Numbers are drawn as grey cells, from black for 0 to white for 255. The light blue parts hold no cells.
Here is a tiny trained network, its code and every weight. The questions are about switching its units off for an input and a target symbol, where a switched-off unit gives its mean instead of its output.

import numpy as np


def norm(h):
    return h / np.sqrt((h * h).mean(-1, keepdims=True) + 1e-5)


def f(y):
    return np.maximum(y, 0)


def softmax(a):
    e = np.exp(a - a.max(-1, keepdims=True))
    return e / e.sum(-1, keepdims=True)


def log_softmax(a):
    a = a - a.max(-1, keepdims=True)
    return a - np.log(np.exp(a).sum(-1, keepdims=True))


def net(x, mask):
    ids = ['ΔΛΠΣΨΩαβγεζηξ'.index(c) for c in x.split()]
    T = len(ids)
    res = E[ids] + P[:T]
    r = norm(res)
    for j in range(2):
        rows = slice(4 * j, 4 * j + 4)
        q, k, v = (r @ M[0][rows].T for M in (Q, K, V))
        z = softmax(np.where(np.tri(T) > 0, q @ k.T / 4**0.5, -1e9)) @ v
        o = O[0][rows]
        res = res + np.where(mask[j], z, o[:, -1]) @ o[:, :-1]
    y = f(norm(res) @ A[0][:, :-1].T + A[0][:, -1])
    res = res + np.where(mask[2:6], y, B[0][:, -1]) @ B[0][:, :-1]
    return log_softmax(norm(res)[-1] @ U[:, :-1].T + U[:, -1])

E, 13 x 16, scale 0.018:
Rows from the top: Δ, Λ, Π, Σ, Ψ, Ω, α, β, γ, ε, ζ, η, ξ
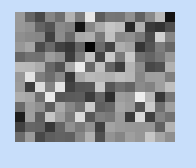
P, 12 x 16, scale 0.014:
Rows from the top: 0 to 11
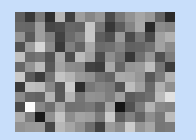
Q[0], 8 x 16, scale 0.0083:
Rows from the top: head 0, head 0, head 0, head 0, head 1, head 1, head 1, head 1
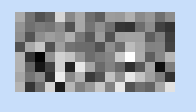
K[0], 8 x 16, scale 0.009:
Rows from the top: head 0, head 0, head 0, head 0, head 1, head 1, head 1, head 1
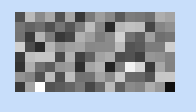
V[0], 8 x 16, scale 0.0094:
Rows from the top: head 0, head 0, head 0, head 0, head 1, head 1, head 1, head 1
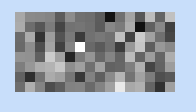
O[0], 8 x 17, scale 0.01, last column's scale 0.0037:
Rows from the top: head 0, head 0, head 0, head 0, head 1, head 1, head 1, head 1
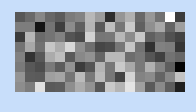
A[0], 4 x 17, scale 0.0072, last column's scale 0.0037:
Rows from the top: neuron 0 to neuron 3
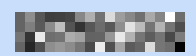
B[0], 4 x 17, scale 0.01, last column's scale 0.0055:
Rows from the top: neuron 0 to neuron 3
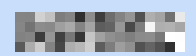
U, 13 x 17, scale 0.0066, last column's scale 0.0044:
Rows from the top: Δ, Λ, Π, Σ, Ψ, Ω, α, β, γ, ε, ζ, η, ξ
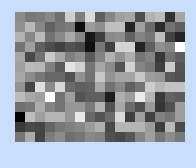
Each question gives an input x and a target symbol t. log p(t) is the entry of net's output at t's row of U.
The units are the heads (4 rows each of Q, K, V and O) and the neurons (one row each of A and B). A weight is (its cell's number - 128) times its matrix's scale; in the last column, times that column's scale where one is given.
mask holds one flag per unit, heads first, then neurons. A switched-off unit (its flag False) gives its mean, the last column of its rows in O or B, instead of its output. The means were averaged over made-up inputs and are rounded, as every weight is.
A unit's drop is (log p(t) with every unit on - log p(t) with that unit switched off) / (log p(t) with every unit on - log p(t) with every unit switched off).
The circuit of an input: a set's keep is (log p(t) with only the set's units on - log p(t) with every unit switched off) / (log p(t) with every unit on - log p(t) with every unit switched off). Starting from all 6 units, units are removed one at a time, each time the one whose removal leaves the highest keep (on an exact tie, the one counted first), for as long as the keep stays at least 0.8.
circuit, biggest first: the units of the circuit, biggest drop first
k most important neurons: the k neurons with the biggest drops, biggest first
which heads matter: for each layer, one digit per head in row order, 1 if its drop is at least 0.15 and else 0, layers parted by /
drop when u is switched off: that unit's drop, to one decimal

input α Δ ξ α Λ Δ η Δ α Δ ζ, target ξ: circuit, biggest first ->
[head 1]
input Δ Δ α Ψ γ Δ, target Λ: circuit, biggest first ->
[head 1; neuron 2]
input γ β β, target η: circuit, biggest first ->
[head 1; head 0]
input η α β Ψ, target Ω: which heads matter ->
01
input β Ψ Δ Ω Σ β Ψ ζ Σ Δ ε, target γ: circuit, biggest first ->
[head 0; head 1]
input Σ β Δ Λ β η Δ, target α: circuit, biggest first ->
[head 0; head 1]
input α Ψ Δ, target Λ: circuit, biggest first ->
[head 1; neuron 2; head 0]
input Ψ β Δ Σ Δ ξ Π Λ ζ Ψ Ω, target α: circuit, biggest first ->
[head 0; head 1]
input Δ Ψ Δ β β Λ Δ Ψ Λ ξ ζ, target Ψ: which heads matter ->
01
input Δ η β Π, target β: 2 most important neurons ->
[neuron 3; neuron 0]
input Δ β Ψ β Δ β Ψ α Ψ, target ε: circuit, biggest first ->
[head 1; neuron 3; head 0]
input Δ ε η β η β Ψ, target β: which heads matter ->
10
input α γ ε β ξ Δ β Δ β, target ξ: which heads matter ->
11
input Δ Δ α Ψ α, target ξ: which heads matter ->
01
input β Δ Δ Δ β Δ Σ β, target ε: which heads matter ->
01
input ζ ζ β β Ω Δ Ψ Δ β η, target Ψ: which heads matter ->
01
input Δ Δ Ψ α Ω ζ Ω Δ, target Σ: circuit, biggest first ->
[head 1; head 0]
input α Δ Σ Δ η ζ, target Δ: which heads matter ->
10
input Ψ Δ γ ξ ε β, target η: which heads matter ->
11
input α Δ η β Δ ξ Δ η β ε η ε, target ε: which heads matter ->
11
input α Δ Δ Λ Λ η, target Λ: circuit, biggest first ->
[head 0]
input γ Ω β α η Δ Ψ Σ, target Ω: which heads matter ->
01
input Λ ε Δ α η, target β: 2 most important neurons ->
[neuron 0; neuron 3]
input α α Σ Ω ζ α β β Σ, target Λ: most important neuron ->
[neuron 2]
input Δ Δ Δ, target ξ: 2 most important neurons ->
[neuron 3; neuron 0]
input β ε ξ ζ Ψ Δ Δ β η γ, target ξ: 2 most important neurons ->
[neuron 0; neuron 3]
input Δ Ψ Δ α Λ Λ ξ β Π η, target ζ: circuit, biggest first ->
[head 1]
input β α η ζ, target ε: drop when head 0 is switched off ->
0.2
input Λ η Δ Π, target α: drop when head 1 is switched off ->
0.5
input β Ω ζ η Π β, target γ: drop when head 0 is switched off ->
0.5
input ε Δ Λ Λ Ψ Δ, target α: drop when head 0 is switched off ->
0.3
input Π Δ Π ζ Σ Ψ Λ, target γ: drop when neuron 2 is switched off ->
0.0
